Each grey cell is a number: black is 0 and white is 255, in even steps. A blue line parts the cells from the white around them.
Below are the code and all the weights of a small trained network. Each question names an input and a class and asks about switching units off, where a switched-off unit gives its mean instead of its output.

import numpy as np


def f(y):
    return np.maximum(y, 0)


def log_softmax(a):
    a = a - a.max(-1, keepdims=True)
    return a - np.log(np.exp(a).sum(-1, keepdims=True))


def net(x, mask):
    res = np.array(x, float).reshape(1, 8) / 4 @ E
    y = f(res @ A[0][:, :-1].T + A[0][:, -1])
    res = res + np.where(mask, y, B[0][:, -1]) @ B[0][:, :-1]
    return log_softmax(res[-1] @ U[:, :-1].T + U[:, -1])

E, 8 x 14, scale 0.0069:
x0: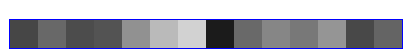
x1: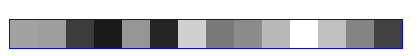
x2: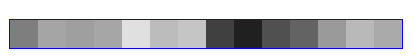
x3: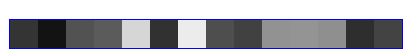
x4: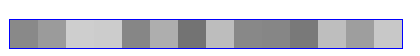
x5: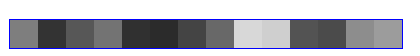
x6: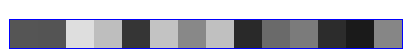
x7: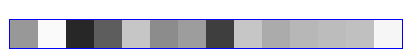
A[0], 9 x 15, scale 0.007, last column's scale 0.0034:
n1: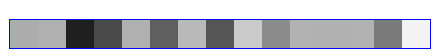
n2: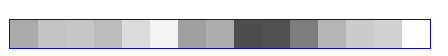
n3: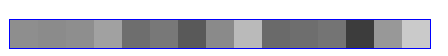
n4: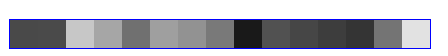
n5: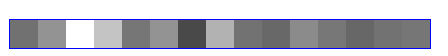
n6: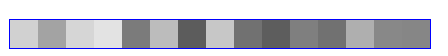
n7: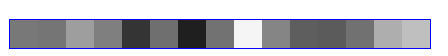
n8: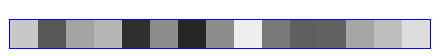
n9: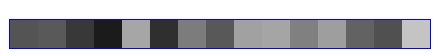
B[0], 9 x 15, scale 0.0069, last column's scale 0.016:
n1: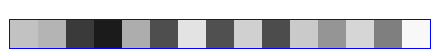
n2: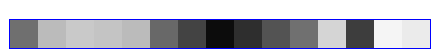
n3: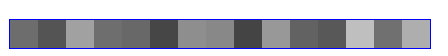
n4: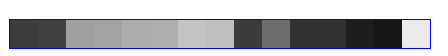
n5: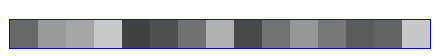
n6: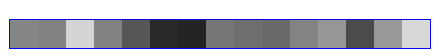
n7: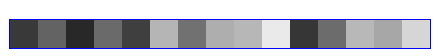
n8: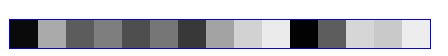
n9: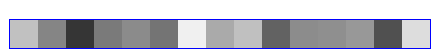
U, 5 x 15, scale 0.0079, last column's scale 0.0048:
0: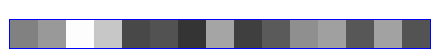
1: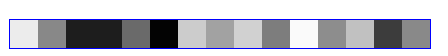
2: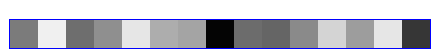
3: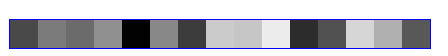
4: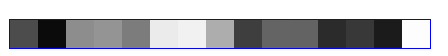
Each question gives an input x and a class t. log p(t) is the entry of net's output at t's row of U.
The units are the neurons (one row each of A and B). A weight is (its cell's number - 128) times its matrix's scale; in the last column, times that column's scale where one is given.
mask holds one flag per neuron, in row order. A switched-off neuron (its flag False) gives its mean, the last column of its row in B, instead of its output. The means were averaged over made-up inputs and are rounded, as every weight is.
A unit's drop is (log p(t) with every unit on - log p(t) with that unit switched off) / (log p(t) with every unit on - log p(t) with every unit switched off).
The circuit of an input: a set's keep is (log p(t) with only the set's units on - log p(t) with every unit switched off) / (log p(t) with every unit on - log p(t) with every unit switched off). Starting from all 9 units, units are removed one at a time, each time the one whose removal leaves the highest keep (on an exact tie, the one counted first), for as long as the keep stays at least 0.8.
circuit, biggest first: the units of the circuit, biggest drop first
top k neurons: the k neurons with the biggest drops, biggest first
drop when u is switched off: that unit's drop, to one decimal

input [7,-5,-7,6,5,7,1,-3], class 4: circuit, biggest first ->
n4
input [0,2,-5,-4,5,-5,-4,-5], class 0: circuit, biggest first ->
n6, n7
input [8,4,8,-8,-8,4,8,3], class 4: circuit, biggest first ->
n1, n8
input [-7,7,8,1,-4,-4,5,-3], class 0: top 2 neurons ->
n2, n9
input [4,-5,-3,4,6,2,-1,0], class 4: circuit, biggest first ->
n8, n6
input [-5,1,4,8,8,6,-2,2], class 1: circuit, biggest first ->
n2, n8
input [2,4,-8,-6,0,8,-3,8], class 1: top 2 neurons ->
n1, n9
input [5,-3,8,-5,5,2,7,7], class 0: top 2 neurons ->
n6, n1
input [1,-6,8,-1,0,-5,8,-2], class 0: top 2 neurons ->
n2, n6
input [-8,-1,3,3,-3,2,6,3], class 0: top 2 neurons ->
n9, n7
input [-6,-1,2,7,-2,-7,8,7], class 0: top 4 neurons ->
n2, n1, n9, n4
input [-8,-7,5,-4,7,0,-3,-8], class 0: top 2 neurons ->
n2, n6
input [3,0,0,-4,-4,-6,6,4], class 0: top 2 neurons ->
n1, n9
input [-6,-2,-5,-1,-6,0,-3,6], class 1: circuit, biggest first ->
n1
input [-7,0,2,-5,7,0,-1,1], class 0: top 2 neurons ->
n2, n6
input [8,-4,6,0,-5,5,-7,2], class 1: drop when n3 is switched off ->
0.0
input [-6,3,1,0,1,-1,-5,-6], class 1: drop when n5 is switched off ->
0.1
